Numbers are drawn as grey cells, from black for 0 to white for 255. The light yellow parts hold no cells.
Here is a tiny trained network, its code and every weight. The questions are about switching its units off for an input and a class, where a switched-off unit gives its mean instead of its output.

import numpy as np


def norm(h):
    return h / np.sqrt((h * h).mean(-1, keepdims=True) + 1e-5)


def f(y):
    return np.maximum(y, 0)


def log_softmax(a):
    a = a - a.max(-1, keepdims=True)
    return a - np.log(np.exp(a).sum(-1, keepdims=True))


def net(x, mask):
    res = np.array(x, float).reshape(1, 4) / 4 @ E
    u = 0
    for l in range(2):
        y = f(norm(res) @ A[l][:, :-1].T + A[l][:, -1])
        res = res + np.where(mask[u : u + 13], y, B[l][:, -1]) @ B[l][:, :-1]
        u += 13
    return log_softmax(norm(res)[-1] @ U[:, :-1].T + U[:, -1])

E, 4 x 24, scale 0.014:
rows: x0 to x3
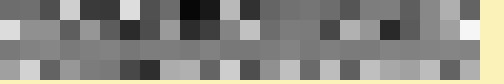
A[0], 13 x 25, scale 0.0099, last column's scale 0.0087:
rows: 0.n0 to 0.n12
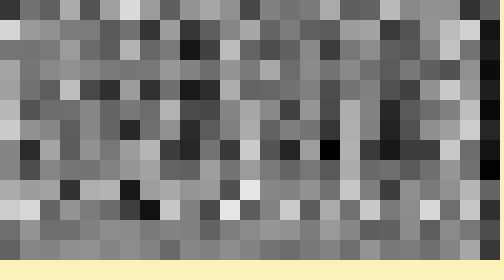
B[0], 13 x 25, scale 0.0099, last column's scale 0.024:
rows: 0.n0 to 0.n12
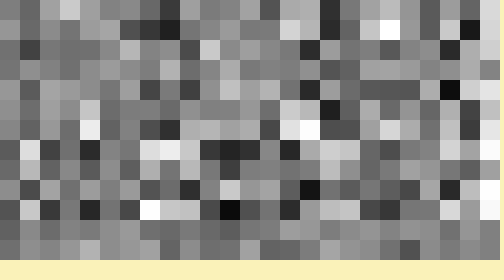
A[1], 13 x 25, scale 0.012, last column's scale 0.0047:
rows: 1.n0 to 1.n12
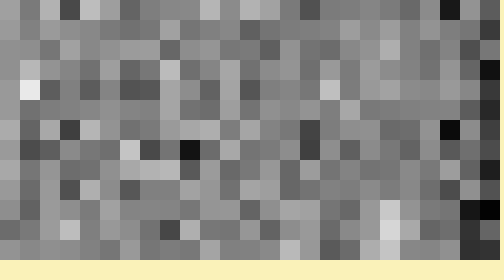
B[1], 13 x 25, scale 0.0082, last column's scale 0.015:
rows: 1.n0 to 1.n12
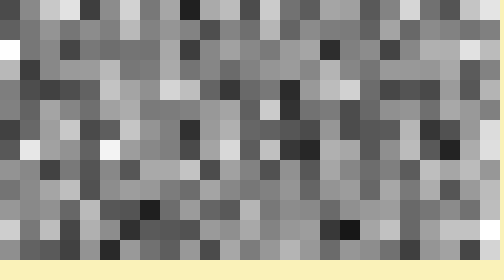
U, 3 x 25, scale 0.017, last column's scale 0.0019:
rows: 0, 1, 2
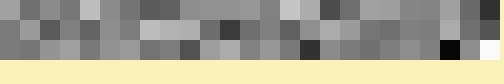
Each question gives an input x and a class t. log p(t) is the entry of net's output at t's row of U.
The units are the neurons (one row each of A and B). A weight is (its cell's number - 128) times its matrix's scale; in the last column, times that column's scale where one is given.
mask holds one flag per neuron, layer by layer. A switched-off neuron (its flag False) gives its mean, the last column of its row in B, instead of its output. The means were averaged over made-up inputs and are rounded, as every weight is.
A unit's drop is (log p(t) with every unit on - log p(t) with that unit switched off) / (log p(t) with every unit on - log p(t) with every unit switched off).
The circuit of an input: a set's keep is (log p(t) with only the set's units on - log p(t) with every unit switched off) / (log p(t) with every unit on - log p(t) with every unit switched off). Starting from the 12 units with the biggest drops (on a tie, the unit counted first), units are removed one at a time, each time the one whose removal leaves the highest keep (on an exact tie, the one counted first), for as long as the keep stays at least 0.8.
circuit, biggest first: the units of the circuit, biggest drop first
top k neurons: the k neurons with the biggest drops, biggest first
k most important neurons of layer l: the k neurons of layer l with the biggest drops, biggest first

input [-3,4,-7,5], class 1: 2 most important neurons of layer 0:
(0.n10; 0.n0)
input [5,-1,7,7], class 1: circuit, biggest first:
(0.n10)
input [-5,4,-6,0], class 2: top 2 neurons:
(0.n9; 0.n0)
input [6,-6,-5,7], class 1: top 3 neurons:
(0.n10; 0.n6; 0.n1)
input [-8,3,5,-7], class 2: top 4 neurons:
(0.n9; 0.n10; 1.n6; 1.n0)
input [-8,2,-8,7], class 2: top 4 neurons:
(0.n9; 0.n7; 1.n6; 1.n0)
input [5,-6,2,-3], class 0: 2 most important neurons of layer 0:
(0.n0; 0.n9)
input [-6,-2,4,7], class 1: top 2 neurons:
(0.n10; 0.n4)
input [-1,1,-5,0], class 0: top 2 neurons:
(0.n6; 0.n4)
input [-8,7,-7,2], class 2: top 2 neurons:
(0.n9; 0.n0)
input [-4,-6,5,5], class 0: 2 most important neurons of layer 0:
(0.n7; 0.n9)
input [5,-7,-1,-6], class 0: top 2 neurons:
(0.n0; 0.n10)
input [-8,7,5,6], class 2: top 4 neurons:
(0.n9; 0.n7; 0.n0; 1.n0)
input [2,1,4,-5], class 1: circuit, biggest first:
(0.n7)
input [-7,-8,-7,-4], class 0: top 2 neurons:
(0.n4; 0.n9)
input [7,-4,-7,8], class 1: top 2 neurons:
(0.n10; 0.n9)
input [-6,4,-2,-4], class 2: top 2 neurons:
(0.n9; 0.n10)
